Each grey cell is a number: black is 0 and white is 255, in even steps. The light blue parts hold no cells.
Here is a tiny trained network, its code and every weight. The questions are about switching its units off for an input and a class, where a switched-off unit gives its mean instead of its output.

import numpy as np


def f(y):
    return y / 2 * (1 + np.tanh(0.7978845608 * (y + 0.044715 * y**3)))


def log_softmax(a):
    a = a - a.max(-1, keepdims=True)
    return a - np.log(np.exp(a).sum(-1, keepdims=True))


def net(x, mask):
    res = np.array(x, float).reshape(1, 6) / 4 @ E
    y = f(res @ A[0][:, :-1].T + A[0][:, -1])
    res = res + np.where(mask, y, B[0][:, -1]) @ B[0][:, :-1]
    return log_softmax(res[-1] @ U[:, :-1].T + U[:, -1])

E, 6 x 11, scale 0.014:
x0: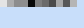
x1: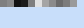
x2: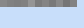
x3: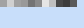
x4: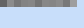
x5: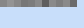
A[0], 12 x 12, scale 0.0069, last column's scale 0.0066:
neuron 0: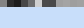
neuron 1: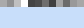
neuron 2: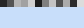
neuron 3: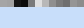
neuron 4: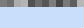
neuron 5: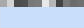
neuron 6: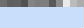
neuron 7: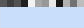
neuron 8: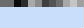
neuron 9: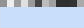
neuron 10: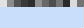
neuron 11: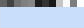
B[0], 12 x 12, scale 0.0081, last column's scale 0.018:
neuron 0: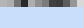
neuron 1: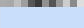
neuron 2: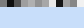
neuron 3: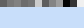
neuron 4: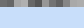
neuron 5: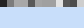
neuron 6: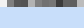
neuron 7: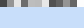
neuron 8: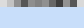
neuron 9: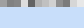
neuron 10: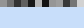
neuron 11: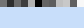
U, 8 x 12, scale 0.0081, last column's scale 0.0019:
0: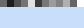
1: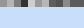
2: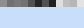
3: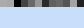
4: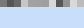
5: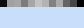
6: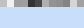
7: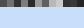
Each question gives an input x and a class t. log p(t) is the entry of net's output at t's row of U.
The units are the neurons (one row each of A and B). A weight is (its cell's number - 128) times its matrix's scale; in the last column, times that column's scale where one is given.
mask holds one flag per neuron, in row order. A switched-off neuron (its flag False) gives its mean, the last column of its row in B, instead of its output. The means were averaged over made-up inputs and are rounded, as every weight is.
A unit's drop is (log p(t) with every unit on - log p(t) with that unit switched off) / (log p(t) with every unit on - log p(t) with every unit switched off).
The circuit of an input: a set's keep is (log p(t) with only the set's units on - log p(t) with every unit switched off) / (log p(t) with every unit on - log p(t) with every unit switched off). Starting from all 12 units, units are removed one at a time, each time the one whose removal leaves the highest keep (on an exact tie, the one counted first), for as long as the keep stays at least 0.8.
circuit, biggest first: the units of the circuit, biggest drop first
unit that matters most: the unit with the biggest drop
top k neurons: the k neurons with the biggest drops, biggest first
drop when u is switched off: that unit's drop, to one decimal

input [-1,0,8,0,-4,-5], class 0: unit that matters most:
neuron 9
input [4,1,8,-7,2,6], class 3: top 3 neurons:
[neuron 0; neuron 6; neuron 10]
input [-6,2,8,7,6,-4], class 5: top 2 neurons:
[neuron 7; neuron 5]
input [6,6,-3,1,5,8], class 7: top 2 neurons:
[neuron 3; neuron 5]
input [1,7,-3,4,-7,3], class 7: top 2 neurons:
[neuron 10; neuron 3]
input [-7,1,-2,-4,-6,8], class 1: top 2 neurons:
[neuron 7; neuron 8]
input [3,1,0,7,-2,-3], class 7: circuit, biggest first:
[neuron 5; neuron 7]
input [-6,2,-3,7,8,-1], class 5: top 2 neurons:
[neuron 7; neuron 5]
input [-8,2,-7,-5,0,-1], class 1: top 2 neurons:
[neuron 7; neuron 8]
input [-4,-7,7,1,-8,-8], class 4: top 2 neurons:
[neuron 9; neuron 2]
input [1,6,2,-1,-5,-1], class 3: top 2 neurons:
[neuron 10; neuron 3]
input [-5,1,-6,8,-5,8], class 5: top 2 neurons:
[neuron 5; neuron 7]
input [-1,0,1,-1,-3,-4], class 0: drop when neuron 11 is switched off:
-0.1
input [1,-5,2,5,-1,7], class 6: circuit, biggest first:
[neuron 1]
